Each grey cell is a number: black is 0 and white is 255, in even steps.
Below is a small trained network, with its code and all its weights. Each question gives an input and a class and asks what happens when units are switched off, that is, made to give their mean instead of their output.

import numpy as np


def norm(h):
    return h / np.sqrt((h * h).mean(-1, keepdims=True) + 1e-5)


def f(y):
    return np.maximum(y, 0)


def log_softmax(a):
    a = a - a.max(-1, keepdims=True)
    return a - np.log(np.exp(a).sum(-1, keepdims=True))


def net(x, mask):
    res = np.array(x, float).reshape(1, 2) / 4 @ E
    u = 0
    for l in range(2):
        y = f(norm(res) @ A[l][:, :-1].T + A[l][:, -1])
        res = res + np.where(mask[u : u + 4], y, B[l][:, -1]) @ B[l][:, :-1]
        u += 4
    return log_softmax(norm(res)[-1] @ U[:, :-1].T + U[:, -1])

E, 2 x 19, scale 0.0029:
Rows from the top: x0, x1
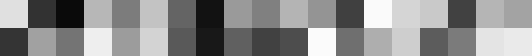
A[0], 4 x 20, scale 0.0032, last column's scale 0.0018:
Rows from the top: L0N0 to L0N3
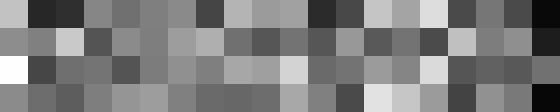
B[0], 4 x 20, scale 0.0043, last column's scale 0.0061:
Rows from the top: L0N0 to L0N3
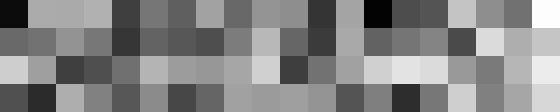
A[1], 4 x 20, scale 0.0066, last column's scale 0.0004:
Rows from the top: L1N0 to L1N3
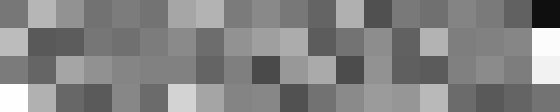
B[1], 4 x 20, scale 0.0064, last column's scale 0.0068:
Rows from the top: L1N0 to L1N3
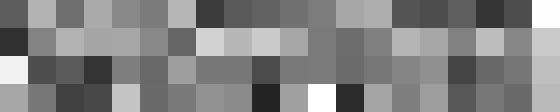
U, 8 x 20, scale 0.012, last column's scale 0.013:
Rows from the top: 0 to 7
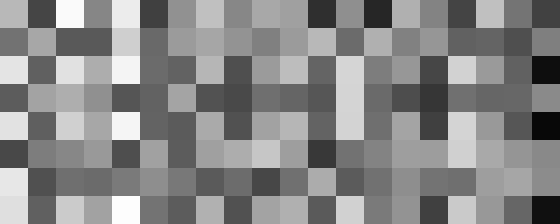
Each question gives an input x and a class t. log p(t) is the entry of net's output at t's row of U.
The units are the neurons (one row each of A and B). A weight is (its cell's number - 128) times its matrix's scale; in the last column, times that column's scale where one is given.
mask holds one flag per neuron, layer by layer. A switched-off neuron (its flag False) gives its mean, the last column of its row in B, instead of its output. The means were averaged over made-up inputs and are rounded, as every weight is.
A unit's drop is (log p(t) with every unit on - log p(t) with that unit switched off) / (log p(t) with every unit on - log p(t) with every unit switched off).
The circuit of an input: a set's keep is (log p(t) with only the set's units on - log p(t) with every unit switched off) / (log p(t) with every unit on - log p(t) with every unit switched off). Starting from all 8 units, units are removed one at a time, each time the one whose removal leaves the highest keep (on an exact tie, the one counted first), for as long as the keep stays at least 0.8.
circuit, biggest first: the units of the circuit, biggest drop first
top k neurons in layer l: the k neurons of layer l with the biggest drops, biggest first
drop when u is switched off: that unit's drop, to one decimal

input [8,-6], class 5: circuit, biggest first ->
[L0N0]
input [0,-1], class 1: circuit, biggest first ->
[L0N2 L1N3]
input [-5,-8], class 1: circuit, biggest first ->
[L0N0 L1N3]
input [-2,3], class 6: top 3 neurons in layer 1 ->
[L1N0 L1N1 L1N2]
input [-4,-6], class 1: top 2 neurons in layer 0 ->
[L0N0 L0N3]
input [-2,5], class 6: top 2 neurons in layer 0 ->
[L0N0 L0N2]
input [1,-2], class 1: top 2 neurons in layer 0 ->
[L0N2 L0N3]
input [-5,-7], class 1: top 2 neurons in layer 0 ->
[L0N0 L0N3]
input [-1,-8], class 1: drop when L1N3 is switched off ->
0.5
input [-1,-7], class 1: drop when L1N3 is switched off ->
0.5
